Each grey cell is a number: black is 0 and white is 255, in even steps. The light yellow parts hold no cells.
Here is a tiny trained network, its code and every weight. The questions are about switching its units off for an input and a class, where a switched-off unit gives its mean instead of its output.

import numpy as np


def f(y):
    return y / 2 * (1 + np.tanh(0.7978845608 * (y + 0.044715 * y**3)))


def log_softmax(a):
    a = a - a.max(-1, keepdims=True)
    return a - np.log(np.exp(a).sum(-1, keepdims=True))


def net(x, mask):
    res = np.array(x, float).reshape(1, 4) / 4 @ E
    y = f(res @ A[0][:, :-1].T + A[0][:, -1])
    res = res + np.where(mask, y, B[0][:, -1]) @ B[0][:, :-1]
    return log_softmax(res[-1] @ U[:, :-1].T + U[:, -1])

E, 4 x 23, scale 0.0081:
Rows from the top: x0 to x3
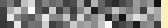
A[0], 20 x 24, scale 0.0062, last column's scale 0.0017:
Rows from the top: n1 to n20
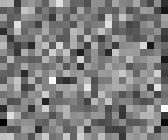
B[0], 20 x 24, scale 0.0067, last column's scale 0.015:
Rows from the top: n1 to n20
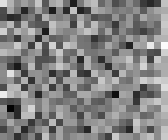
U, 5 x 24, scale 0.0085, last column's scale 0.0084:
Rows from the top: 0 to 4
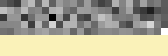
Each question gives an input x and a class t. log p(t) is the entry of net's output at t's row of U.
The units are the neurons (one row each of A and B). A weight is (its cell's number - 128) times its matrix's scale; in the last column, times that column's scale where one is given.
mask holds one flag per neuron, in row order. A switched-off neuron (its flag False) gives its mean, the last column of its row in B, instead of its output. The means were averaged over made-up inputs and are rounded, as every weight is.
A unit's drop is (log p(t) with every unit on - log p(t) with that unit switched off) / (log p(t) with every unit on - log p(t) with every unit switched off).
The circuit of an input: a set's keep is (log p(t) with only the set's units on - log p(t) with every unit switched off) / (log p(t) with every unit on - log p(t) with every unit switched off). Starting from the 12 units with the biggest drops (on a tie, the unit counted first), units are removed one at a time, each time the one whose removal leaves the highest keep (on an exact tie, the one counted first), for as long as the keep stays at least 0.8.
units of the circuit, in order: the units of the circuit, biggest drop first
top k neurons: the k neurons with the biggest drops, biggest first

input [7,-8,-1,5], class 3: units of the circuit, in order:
(n7)
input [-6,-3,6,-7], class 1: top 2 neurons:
(n1 n8)
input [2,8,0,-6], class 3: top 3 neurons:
(n12 n18 n14)
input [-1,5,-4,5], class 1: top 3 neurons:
(n7 n4 n14)
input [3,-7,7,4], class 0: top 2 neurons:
(n16 n20)
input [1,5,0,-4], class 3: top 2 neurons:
(n12 n14)
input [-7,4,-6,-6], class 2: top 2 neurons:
(n13 n11)
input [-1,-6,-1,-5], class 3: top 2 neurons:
(n7 n14)
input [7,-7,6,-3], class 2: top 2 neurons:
(n19 n2)
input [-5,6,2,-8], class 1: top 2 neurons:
(n8 n1)
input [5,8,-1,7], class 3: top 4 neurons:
(n12 n18 n1 n8)
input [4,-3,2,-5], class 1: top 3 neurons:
(n1 n13 n8)
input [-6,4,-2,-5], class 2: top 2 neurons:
(n13 n11)
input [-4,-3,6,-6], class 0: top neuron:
(n20)
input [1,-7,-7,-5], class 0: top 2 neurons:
(n3 n10)
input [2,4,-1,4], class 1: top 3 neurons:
(n7 n4 n14)
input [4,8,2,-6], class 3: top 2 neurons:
(n12 n18)
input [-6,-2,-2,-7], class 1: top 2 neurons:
(n1 n8)
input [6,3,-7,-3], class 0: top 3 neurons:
(n10 n13 n3)
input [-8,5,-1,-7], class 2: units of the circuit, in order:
(n13)
